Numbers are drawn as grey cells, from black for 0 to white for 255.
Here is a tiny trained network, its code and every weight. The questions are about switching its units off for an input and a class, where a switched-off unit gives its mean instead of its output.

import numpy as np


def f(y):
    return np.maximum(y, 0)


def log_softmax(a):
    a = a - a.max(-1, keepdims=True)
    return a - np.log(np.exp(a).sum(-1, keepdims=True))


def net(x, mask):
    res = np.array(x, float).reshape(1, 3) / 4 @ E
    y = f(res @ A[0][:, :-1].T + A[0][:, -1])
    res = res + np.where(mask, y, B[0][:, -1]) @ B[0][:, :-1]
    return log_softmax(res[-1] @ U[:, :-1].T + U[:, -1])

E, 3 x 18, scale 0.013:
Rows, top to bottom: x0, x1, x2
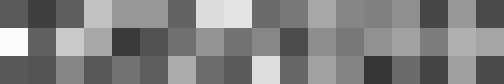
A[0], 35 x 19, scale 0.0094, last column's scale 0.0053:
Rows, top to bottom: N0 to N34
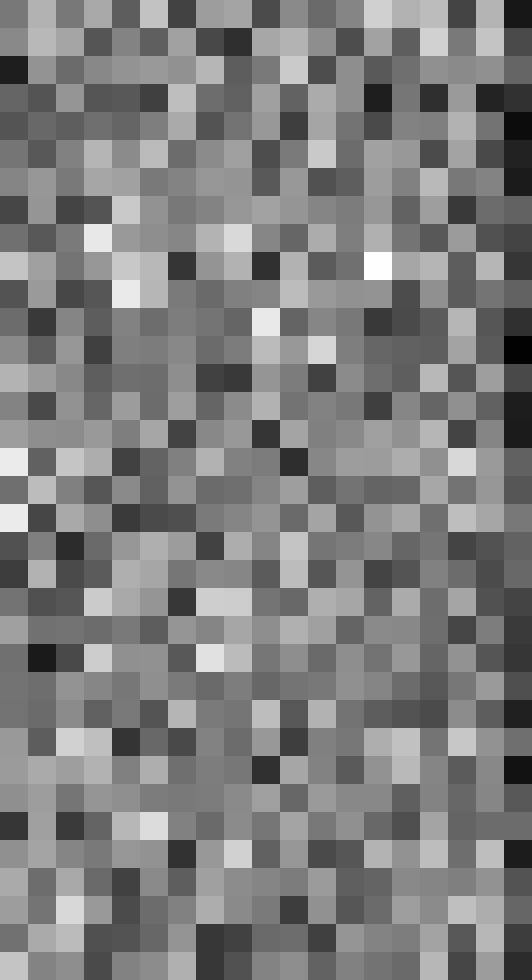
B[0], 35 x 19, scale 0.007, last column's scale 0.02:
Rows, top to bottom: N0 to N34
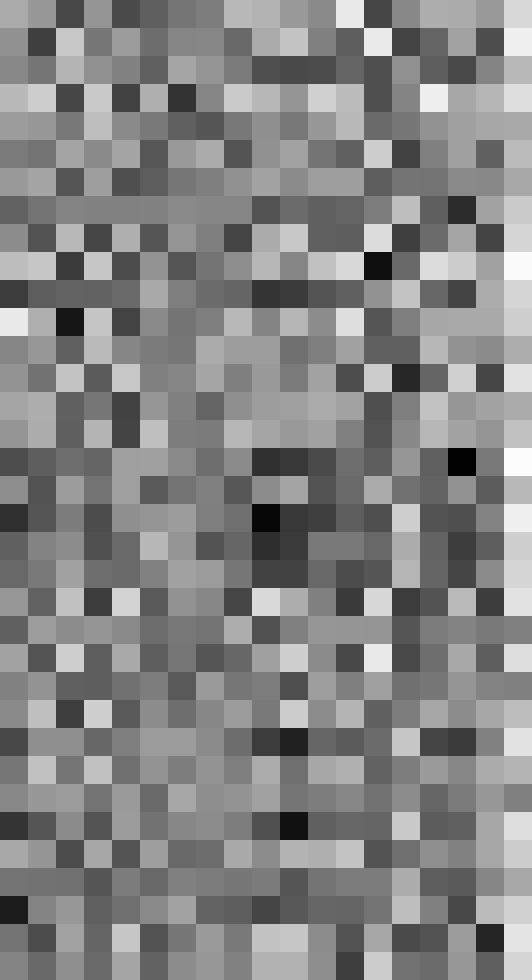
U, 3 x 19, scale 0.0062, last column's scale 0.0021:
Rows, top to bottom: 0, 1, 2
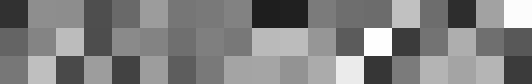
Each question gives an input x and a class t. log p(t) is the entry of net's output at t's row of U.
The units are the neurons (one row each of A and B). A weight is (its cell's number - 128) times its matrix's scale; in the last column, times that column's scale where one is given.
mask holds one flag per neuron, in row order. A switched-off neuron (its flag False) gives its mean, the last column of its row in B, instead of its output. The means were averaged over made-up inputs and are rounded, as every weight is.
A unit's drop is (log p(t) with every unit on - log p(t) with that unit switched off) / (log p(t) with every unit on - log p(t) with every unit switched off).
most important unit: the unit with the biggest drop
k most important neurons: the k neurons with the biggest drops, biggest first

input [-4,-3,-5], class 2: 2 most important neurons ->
[N9, N21]
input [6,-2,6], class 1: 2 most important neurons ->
[N21, N23]
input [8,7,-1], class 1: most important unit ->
N21
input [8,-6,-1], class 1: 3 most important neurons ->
[N21, N23, N8]
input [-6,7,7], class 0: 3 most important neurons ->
[N18, N16, N26]
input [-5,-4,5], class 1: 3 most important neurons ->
[N9, N1, N13]
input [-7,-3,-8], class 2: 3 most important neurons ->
[N9, N0, N30]
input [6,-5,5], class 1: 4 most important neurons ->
[N21, N23, N8, N18]
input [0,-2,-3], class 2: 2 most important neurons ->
[N18, N16]
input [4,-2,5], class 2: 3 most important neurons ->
[N3, N11, N1]
